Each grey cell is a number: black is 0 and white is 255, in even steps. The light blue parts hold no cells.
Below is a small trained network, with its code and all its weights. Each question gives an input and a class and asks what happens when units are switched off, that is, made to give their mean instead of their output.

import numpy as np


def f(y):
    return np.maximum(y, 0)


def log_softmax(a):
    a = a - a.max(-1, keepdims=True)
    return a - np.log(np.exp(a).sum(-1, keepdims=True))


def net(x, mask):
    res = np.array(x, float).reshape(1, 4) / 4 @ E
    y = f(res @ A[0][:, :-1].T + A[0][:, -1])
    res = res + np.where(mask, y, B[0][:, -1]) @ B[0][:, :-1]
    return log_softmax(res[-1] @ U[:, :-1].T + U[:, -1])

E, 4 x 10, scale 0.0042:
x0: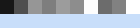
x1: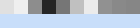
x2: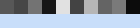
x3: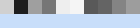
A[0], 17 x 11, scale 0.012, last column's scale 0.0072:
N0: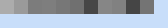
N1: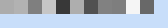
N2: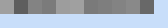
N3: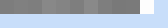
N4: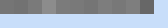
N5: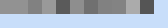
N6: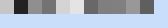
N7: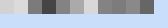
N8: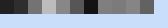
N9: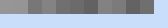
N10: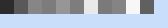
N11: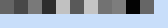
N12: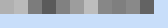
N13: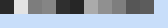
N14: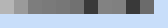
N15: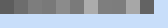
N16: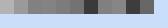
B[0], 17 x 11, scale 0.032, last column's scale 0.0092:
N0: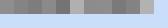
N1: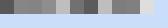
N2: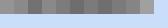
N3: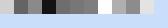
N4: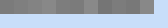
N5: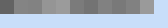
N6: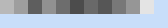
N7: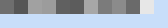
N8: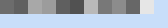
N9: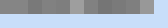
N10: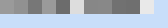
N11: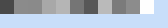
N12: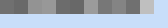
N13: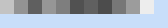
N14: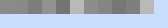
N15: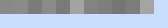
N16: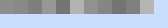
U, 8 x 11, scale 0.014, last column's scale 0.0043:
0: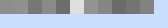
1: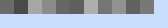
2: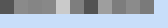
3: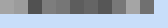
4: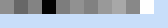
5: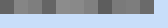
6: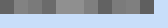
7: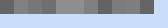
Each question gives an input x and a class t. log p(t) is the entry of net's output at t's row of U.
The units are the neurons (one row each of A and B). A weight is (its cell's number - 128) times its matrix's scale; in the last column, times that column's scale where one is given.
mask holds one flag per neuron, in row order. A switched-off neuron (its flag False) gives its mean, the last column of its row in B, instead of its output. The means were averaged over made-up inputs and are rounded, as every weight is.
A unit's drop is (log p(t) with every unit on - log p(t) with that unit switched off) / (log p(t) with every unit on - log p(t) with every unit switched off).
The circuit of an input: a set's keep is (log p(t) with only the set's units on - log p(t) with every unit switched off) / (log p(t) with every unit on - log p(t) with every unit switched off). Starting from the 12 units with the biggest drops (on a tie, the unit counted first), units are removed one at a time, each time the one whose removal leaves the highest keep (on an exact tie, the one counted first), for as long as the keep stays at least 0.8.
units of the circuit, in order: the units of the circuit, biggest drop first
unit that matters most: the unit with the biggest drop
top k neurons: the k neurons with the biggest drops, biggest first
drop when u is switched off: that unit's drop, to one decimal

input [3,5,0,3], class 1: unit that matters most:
N7
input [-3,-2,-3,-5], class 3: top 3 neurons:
(N13 N11 N10)
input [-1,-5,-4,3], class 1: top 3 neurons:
(N8 N11 N13)
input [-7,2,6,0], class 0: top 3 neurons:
(N14 N16 N1)
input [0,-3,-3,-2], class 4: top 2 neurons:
(N11 N7)
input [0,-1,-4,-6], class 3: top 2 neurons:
(N13 N11)
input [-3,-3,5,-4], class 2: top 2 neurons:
(N11 N6)
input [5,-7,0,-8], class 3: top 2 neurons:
(N13 N7)
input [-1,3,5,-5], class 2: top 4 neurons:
(N11 N6 N8 N2)
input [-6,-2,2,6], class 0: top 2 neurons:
(N13 N14)
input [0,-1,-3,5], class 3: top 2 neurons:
(N6 N11)
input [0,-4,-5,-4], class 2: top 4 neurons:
(N1 N7 N6 N12)
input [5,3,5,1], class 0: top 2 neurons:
(N10 N1)
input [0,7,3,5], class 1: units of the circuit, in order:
(N7)
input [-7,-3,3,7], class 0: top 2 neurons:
(N13 N14)
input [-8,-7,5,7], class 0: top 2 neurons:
(N14 N16)
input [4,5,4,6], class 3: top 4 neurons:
(N6 N8 N1 N2)
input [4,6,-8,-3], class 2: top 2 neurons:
(N1 N8)
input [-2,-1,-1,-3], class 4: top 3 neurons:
(N6 N10 N11)
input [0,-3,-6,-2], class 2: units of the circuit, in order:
(N1)
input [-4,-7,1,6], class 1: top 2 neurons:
(N8 N13)
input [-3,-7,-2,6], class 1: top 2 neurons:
(N8 N13)
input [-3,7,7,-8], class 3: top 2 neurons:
(N13 N8)
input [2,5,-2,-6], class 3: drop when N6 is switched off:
-0.1
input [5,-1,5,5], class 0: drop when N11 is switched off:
-0.2
